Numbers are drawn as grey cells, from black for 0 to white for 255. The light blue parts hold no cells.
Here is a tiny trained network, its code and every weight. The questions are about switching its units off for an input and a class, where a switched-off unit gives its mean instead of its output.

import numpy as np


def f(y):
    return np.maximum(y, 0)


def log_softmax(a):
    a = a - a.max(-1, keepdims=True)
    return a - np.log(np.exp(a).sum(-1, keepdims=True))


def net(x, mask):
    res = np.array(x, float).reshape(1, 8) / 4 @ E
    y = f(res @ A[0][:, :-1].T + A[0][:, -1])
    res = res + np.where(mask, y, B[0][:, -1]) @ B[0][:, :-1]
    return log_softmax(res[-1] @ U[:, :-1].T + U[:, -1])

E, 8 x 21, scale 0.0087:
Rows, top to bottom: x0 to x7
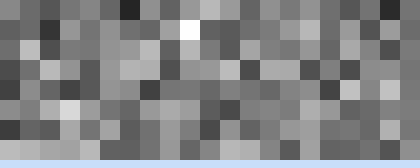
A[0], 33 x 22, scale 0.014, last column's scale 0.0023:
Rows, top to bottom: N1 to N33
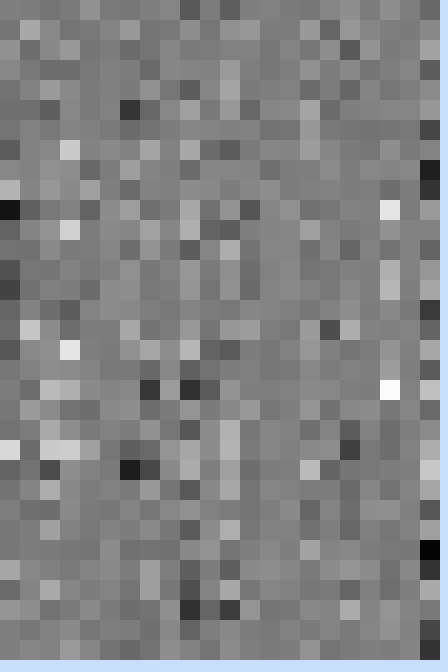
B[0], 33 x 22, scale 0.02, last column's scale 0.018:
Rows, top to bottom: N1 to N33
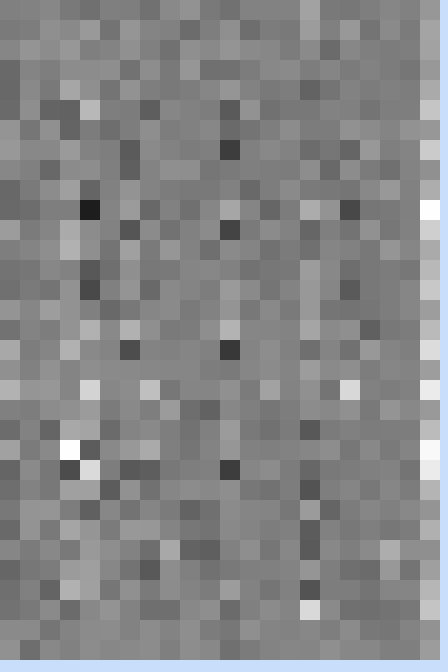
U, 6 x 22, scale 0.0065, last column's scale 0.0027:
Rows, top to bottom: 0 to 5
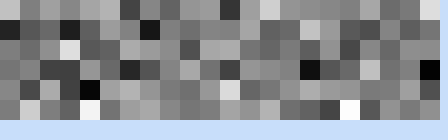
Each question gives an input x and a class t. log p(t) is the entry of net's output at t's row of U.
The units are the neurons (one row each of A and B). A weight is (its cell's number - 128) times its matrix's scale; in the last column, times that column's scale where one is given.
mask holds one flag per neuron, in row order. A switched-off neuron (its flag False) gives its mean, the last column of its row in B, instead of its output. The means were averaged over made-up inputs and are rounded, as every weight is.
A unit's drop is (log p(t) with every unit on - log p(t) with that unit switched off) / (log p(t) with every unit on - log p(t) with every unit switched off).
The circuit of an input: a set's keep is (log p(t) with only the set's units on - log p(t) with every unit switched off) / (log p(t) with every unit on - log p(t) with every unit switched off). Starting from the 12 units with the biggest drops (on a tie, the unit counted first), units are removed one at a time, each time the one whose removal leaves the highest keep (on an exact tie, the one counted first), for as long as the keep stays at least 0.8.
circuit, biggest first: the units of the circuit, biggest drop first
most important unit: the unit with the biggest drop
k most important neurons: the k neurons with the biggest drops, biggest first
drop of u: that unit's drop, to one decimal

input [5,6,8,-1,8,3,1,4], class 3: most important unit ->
N24
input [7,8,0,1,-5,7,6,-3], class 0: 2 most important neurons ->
N23; N18
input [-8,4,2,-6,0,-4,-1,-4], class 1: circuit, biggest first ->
N23; N31
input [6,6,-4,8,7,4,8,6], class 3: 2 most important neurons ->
N24; N6
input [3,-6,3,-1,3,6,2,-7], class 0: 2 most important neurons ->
N23; N11
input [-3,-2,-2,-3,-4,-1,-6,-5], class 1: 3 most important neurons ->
N20; N23; N18
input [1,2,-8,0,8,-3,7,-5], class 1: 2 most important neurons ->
N11; N24
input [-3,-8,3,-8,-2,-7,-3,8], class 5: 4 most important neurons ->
N11; N15; N23; N17
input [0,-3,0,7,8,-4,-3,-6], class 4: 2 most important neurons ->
N11; N23
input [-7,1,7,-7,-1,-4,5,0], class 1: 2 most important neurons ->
N20; N31
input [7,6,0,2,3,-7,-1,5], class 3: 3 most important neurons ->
N20; N24; N11
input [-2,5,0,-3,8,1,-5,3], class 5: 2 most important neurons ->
N11; N17
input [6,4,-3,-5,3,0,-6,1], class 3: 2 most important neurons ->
N20; N11
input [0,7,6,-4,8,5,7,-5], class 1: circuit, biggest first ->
N11
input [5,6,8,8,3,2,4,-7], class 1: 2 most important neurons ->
N11; N23
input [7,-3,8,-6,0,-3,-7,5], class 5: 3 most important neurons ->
N11; N23; N15
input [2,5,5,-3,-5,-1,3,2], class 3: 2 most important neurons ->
N20; N24
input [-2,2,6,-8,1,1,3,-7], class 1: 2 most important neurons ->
N20; N23
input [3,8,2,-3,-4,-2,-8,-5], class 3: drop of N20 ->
0.2
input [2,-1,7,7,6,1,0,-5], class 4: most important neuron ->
N24
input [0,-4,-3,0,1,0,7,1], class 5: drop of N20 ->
0.4
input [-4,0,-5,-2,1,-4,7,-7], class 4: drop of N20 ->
0.1
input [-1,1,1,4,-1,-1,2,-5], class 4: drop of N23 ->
0.2
